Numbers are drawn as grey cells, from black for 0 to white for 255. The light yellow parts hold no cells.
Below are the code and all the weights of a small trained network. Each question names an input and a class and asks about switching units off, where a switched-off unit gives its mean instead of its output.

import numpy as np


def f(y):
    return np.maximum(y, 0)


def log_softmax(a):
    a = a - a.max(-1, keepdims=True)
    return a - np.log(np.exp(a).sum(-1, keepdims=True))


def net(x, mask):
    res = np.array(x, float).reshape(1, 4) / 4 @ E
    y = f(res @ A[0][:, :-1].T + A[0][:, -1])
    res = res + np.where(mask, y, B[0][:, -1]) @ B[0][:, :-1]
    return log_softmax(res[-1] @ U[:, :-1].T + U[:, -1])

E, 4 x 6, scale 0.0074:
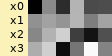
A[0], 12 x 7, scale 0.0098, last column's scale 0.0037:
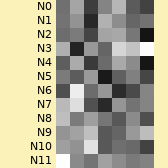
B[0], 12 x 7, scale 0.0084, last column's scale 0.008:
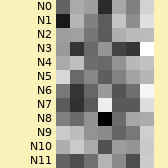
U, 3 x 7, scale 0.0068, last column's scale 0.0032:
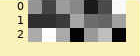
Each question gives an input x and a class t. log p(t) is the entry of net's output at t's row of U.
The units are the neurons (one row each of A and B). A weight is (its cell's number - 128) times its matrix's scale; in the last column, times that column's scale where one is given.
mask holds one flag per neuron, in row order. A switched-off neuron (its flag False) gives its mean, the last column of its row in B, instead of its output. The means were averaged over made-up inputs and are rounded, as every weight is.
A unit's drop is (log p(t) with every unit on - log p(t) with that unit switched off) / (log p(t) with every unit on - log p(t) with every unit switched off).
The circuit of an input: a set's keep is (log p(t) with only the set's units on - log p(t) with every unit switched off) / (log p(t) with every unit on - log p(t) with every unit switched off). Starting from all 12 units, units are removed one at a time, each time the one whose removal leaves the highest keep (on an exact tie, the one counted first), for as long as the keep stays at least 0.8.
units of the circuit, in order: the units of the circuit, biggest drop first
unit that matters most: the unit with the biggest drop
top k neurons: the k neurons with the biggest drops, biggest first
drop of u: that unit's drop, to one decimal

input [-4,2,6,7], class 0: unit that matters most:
N7
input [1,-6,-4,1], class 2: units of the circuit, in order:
N7, N6
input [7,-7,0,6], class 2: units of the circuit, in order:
N0, N4
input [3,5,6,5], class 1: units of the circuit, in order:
N7, N10, N6
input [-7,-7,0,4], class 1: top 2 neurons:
N7, N11
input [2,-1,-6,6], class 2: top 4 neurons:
N0, N4, N2, N6
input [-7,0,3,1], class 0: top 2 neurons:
N3, N7
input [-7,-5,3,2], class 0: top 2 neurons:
N7, N3
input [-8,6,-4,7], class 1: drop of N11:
0.1
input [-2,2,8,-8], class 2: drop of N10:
0.3
